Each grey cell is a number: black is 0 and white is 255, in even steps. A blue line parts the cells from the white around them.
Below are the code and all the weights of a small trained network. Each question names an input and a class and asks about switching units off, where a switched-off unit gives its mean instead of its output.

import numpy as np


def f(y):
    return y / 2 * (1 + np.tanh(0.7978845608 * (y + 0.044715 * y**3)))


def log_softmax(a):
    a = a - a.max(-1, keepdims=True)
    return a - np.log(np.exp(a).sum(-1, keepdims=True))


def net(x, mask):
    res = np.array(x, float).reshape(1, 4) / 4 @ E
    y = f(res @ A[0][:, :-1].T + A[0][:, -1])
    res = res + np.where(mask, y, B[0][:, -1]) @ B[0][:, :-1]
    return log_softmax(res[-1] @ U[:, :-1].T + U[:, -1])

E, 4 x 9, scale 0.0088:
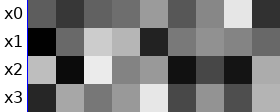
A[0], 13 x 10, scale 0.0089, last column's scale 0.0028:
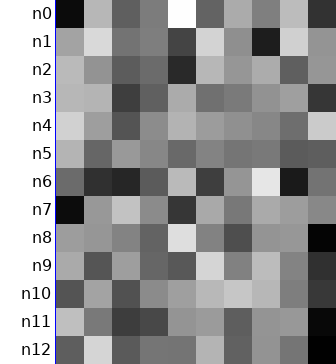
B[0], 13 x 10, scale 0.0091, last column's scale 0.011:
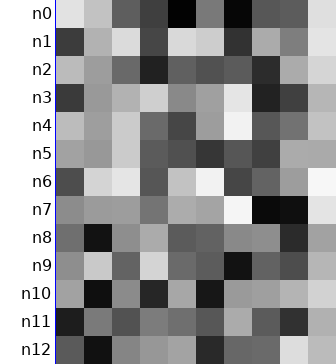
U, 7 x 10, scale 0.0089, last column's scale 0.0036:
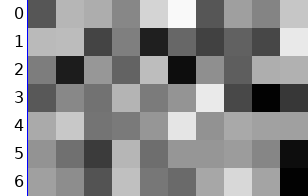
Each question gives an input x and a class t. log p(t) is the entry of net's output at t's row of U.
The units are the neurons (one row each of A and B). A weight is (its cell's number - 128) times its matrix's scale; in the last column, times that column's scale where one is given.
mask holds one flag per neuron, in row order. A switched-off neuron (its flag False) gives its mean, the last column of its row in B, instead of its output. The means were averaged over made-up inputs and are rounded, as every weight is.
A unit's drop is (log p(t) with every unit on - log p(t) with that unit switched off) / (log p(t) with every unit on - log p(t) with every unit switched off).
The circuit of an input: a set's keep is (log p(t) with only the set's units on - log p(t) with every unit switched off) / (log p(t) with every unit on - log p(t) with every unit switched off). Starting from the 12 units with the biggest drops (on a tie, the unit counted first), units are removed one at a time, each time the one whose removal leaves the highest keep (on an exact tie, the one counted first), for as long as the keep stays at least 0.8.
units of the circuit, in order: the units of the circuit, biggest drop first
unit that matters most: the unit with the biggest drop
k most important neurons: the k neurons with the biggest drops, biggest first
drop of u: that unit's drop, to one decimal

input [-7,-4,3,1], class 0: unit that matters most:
n1
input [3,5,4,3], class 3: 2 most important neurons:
(n10 n12)
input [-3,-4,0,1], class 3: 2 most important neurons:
(n6 n3)
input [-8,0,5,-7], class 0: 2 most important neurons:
(n1 n0)
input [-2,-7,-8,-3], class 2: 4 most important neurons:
(n10 n12 n2 n7)
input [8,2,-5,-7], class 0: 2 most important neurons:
(n6 n0)
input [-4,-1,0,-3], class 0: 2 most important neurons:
(n1 n0)
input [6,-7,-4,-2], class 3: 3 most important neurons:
(n11 n3 n1)
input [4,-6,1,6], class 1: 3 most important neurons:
(n0 n7 n1)
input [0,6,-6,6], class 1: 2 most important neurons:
(n0 n3)
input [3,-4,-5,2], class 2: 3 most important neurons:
(n10 n12 n1)
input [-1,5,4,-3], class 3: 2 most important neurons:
(n0 n10)
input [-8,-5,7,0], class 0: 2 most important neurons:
(n1 n10)
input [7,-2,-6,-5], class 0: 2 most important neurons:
(n6 n0)
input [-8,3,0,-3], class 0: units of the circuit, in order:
(n1)
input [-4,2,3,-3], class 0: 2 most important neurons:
(n0 n10)
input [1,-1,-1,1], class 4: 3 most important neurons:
(n1 n7 n12)
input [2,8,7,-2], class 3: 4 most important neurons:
(n7 n10 n12 n2)
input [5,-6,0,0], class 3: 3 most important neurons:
(n1 n11 n3)
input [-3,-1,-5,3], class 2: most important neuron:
(n10)
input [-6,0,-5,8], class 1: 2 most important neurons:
(n0 n6)
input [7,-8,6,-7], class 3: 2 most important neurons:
(n11 n0)
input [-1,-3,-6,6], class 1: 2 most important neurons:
(n0 n4)
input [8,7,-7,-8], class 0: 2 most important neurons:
(n6 n0)
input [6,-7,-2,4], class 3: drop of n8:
0.8
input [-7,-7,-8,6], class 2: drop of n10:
1.0
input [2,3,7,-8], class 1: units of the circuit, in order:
(n9)
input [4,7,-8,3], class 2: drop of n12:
0.4
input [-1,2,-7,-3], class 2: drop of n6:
0.0
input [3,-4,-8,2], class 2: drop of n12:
0.2
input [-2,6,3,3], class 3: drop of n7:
0.1
